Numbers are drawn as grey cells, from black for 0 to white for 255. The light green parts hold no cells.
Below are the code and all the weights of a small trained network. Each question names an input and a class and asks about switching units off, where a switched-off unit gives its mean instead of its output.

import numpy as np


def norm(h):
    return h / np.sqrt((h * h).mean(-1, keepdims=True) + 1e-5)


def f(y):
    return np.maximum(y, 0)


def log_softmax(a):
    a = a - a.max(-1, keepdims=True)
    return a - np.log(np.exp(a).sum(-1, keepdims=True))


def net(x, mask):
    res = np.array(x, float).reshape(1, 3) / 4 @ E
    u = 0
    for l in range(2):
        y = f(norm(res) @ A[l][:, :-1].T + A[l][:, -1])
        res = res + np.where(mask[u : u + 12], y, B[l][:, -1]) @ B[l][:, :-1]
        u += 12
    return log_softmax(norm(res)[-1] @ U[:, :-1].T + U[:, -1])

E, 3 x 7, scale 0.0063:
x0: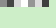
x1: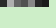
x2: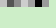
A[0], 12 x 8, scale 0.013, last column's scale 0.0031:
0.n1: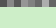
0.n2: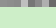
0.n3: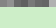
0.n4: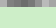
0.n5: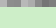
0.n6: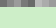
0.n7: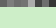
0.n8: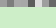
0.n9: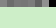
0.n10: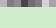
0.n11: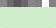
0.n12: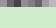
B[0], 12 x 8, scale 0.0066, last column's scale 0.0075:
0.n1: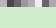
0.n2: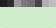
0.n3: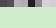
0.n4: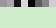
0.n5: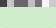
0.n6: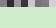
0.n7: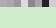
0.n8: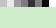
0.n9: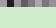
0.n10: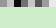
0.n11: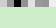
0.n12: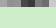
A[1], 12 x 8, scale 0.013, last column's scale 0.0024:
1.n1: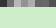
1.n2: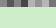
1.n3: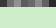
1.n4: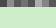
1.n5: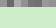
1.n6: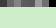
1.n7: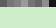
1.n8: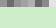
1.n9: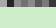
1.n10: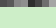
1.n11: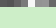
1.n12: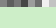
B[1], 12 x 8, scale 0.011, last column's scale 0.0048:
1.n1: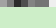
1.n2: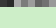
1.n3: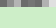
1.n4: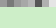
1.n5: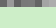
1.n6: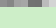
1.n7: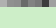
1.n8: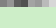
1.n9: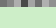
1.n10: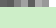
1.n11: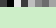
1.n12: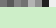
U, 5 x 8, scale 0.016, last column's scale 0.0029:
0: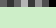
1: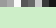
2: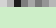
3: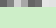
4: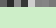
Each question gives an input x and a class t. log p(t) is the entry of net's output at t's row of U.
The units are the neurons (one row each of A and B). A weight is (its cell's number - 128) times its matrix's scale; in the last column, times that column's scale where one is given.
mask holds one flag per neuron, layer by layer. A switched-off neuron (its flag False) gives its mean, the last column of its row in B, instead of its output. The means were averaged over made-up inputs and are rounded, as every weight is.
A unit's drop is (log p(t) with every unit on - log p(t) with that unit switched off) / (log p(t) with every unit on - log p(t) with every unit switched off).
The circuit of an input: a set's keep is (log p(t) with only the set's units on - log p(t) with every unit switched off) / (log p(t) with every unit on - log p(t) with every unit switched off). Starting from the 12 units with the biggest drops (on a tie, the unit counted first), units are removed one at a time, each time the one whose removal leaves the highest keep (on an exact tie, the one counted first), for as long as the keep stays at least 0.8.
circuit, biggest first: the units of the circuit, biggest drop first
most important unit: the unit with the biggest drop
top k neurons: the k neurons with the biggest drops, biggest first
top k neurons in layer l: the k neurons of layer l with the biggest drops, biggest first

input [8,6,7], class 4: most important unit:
0.n8
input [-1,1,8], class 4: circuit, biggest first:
(0.n8; 1.n12)
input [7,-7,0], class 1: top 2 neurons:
(0.n8; 0.n3)
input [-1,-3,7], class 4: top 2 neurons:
(0.n8; 0.n2)
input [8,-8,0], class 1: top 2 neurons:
(0.n8; 0.n3)
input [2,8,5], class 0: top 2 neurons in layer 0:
(0.n11; 0.n10)
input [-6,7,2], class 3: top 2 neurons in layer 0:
(0.n3; 0.n11)
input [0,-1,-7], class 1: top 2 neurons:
(0.n8; 0.n2)
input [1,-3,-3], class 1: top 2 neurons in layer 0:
(0.n8; 0.n6)
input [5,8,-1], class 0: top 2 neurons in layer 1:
(1.n1; 1.n10)
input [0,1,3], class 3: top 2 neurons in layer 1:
(1.n1; 1.n12)
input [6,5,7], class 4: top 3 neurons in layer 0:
(0.n8; 0.n4; 0.n5)
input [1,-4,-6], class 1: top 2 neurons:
(0.n8; 1.n1)
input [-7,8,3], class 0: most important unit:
0.n7
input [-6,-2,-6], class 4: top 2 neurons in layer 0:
(0.n8; 0.n6)
